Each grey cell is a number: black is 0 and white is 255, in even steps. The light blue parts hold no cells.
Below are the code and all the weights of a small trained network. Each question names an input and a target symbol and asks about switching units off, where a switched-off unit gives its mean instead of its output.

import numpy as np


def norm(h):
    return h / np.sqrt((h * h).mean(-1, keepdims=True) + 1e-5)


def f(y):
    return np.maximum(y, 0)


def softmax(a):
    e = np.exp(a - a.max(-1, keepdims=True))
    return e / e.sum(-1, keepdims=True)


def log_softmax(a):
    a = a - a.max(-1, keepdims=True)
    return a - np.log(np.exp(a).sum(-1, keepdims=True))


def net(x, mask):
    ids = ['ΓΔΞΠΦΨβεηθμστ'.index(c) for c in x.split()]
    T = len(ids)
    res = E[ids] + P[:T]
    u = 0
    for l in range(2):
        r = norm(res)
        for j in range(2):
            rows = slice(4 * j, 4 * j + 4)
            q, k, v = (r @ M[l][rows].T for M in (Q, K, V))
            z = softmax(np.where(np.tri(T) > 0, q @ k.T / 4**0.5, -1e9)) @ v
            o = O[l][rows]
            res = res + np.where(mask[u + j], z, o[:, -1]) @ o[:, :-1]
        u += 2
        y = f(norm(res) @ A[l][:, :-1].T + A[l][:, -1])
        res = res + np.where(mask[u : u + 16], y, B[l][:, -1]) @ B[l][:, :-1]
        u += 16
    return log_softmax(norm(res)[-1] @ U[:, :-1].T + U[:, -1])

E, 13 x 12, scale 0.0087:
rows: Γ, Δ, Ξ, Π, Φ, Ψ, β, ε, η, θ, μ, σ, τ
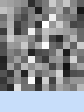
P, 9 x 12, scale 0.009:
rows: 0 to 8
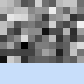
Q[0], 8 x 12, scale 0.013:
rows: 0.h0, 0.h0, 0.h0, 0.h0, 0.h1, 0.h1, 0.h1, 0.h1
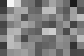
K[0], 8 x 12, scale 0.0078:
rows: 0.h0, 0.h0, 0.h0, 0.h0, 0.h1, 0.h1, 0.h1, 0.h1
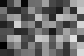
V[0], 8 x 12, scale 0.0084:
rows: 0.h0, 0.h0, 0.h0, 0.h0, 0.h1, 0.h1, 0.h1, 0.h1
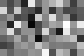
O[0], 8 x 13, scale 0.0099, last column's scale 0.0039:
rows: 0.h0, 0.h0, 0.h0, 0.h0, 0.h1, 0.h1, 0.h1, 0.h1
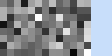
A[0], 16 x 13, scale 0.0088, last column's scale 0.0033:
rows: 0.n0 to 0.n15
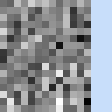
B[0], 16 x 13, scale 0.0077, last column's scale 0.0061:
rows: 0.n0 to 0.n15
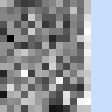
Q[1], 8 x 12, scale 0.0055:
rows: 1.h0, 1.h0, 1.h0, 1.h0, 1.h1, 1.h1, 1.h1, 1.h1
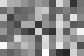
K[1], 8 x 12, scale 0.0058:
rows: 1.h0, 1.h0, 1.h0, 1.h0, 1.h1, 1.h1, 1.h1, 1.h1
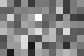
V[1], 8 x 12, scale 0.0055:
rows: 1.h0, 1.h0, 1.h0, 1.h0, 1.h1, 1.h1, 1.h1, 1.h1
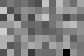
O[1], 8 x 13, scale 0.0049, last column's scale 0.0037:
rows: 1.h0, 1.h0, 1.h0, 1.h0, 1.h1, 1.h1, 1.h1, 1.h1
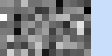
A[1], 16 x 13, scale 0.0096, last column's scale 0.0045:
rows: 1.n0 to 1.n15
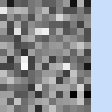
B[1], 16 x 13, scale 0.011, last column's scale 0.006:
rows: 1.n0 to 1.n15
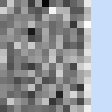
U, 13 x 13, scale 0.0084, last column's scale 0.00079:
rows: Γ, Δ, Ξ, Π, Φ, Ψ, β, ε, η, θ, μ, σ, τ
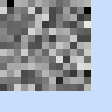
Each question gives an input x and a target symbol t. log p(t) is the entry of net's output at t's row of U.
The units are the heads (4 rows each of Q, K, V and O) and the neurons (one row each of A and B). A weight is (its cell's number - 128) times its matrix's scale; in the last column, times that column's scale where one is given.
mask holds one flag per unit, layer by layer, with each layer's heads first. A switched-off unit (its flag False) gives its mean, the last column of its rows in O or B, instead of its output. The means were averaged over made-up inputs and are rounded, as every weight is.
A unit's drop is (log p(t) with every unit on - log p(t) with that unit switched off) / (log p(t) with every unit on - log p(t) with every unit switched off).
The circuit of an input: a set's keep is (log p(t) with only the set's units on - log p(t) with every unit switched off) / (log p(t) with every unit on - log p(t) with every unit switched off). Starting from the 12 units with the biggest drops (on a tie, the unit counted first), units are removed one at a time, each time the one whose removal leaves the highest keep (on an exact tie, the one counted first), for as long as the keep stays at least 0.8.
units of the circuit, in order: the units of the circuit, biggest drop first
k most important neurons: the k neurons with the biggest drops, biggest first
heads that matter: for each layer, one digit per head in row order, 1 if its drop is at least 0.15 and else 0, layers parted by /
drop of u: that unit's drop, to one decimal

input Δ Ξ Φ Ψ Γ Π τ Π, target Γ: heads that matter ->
10 / 00
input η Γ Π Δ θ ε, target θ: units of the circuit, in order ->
[0.h1, 0.n14]
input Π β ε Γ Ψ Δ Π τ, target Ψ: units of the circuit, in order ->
[0.h0]
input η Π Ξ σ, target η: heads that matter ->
01 / 00
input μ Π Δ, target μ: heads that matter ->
01 / 00
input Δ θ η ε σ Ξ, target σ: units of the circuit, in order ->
[0.h0, 1.n13]
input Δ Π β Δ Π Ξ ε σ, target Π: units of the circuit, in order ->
[0.h0, 1.n0]
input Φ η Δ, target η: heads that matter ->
11 / 00
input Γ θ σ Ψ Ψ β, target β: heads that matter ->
01 / 00
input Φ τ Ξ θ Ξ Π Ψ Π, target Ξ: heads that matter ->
10 / 00
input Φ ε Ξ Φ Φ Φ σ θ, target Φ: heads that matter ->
10 / 00
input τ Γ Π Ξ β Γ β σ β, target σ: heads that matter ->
00 / 00
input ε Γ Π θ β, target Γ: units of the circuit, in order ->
[0.h0, 1.n8, 0.n5]
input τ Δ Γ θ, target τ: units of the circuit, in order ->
[0.h0]
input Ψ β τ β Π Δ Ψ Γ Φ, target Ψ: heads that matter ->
11 / 00
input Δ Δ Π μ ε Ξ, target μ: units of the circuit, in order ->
[0.h1, 0.h0]
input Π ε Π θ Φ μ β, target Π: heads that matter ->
01 / 00
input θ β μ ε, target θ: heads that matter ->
00 / 00
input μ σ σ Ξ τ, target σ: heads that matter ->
10 / 00
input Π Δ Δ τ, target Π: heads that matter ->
01 / 00
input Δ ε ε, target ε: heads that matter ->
01 / 00
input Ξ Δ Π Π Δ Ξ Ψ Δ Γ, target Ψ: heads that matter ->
00 / 00
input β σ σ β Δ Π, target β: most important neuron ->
[1.n9]
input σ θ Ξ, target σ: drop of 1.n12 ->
0.0
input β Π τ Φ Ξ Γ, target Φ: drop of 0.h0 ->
0.9
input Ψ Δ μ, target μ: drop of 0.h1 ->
0.3
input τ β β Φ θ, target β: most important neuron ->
[1.n9]
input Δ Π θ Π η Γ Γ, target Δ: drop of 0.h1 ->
0.2
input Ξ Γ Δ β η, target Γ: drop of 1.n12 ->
0.0
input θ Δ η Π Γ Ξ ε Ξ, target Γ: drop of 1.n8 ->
0.1
